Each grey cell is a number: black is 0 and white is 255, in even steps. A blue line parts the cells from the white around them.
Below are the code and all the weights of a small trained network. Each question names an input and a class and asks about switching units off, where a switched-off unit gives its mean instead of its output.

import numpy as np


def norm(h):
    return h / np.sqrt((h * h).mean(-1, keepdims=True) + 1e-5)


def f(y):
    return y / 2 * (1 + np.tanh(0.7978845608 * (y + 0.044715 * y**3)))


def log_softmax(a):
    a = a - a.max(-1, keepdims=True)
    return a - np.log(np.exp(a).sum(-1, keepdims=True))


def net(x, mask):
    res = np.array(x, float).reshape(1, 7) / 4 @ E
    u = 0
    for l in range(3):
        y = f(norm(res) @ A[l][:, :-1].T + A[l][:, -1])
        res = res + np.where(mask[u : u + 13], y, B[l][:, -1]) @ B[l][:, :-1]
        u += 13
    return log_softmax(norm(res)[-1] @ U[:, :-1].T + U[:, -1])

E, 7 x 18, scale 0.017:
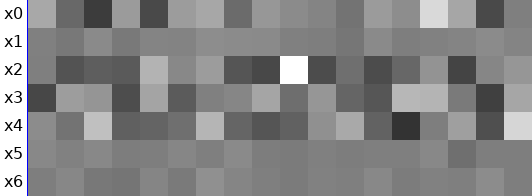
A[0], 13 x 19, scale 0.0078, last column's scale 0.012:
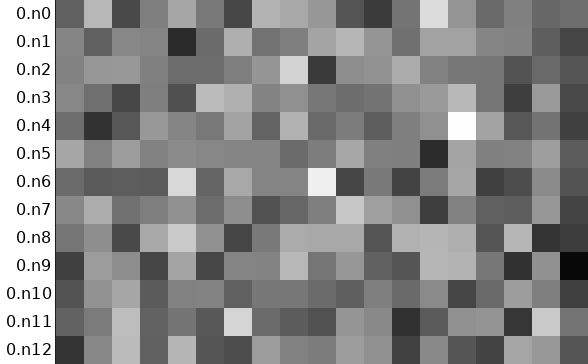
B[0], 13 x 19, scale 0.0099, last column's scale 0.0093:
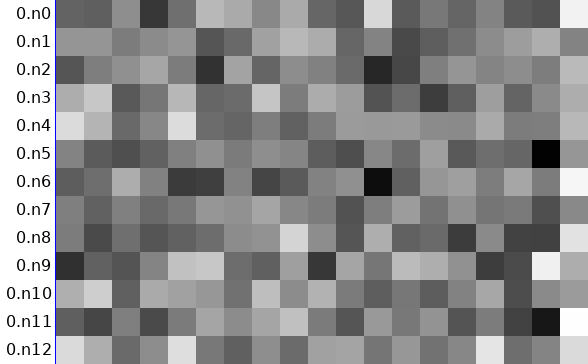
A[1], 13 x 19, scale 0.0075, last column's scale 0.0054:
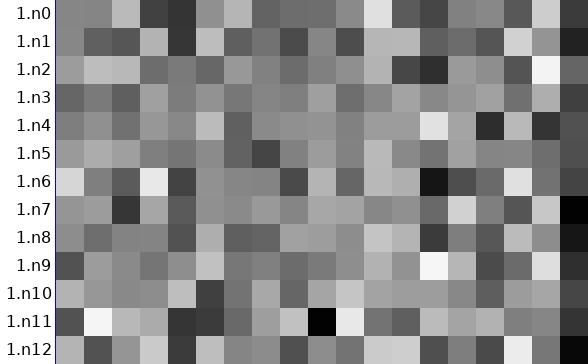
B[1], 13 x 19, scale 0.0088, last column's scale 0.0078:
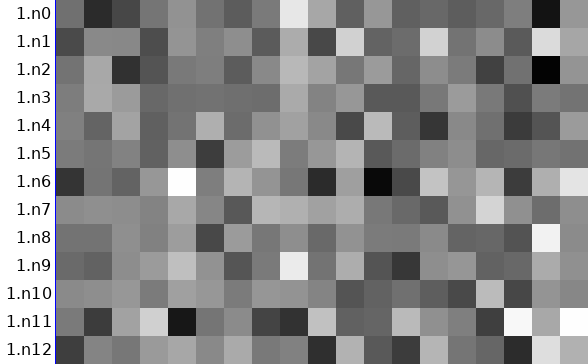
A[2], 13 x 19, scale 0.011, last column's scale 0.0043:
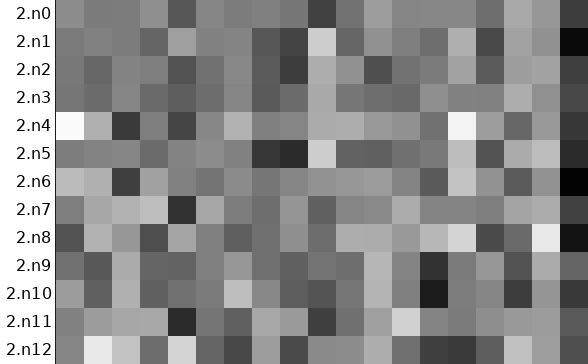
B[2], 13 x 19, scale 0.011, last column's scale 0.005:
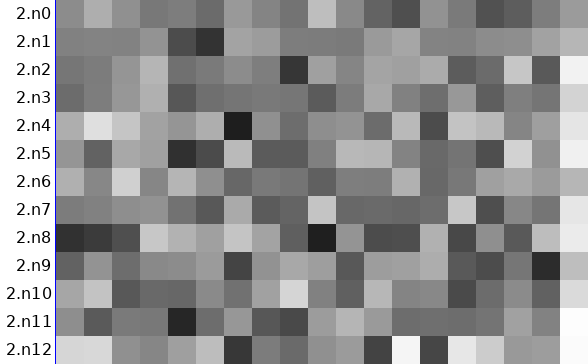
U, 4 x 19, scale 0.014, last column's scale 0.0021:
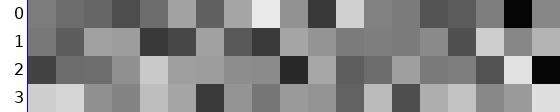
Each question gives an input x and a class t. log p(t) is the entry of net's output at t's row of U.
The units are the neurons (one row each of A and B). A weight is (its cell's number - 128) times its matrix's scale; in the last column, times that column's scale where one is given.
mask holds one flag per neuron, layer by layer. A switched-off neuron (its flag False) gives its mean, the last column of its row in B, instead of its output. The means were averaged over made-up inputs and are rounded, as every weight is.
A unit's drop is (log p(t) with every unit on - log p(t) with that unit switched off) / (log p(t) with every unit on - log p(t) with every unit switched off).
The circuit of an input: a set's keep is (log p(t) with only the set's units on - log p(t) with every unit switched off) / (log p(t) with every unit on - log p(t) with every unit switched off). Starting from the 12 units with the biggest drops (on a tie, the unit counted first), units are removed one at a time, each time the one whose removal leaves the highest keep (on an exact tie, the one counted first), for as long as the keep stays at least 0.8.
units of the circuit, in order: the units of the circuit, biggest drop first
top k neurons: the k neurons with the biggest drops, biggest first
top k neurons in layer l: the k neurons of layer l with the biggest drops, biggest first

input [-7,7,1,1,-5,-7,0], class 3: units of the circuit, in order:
[0.n12]
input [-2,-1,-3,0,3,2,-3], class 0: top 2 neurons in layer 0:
[0.n11, 0.n6]
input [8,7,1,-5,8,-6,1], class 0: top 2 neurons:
[0.n11, 0.n12]
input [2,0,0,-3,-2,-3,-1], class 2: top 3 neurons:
[0.n11, 0.n0, 1.n6]
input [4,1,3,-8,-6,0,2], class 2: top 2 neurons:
[1.n6, 0.n11]
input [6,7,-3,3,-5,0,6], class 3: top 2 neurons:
[0.n4, 0.n11]
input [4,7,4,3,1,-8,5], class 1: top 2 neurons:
[0.n6, 0.n12]
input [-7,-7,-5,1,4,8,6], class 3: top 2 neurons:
[0.n12, 2.n12]
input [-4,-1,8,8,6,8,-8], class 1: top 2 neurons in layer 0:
[0.n6, 0.n0]
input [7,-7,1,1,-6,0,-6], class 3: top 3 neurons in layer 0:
[0.n4, 0.n11, 0.n3]
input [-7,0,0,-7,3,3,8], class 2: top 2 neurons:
[1.n6, 1.n12]
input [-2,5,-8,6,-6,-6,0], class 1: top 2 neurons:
[1.n11, 0.n11]
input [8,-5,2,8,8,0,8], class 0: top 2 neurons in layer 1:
[1.n6, 1.n0]
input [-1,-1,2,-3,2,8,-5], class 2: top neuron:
[0.n0]
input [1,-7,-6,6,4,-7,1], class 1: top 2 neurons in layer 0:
[0.n2, 0.n0]
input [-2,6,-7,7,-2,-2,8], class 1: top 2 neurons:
[1.n11, 0.n2]
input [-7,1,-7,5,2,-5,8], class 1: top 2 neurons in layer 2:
[2.n11, 2.n7]
